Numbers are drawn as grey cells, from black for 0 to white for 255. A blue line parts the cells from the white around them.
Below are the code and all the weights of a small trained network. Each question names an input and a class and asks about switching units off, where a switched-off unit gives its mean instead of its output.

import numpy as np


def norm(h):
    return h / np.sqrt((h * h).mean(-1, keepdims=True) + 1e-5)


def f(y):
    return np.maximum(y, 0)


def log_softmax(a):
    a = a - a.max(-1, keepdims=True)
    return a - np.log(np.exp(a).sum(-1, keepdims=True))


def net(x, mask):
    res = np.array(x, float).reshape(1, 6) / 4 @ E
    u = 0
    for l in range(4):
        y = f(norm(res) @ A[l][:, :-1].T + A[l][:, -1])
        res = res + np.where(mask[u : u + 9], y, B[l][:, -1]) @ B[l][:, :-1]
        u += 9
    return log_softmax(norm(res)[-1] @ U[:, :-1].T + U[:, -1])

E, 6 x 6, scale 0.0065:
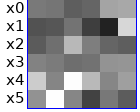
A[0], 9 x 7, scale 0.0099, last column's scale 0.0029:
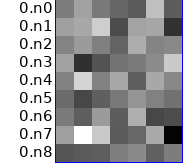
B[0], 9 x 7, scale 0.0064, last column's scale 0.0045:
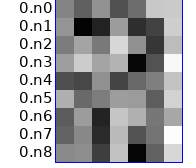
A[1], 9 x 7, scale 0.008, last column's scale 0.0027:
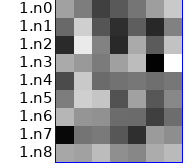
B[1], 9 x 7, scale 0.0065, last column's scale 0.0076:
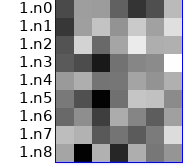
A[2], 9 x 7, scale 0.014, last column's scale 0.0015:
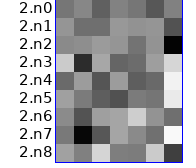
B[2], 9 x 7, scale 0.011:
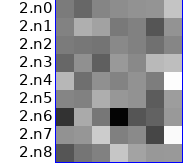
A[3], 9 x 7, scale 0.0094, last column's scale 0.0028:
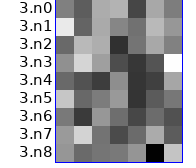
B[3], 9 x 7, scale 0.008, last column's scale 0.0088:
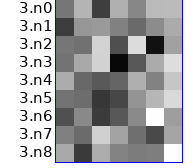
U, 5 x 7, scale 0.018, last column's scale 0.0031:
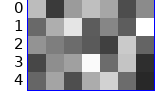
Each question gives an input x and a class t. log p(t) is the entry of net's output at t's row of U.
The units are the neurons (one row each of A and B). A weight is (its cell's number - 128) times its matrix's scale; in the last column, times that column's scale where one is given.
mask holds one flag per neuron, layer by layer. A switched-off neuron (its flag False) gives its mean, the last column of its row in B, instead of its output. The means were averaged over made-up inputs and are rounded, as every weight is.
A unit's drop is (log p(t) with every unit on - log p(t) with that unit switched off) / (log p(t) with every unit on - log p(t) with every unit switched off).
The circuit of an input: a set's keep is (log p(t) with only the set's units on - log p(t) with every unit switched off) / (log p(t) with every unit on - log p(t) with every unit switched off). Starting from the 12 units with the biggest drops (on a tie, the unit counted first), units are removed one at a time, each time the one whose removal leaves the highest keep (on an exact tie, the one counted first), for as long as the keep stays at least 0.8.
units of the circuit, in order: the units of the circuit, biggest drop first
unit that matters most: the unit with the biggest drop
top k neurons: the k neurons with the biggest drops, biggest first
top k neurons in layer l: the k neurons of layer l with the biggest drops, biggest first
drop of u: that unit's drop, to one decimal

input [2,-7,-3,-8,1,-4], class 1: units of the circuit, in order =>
[2.n6 0.n7]
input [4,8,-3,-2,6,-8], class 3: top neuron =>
[2.n8]
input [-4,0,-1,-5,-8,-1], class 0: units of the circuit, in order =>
[2.n4 3.n8]
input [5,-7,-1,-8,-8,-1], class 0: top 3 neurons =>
[0.n8 3.n8 2.n3]
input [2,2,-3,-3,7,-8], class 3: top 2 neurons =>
[2.n8 2.n3]
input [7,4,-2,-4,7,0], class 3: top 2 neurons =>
[2.n3 1.n3]
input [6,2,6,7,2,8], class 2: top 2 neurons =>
[0.n1 0.n7]
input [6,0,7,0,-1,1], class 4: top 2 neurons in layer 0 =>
[0.n1 0.n7]
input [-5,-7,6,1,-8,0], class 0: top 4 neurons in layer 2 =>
[2.n3 2.n4 2.n6 2.n8]
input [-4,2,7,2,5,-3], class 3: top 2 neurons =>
[2.n8 2.n3]
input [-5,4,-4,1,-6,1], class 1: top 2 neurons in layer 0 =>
[0.n1 0.n7]
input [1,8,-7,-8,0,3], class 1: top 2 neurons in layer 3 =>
[3.n2 3.n7]
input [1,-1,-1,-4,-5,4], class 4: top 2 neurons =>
[2.n7 3.n3]
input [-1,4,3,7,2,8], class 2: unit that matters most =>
0.n1
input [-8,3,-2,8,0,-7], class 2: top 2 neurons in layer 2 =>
[2.n8 2.n0]
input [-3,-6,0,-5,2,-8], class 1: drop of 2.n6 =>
0.3
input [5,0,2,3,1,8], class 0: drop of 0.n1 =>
0.9
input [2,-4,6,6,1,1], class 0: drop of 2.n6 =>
0.0
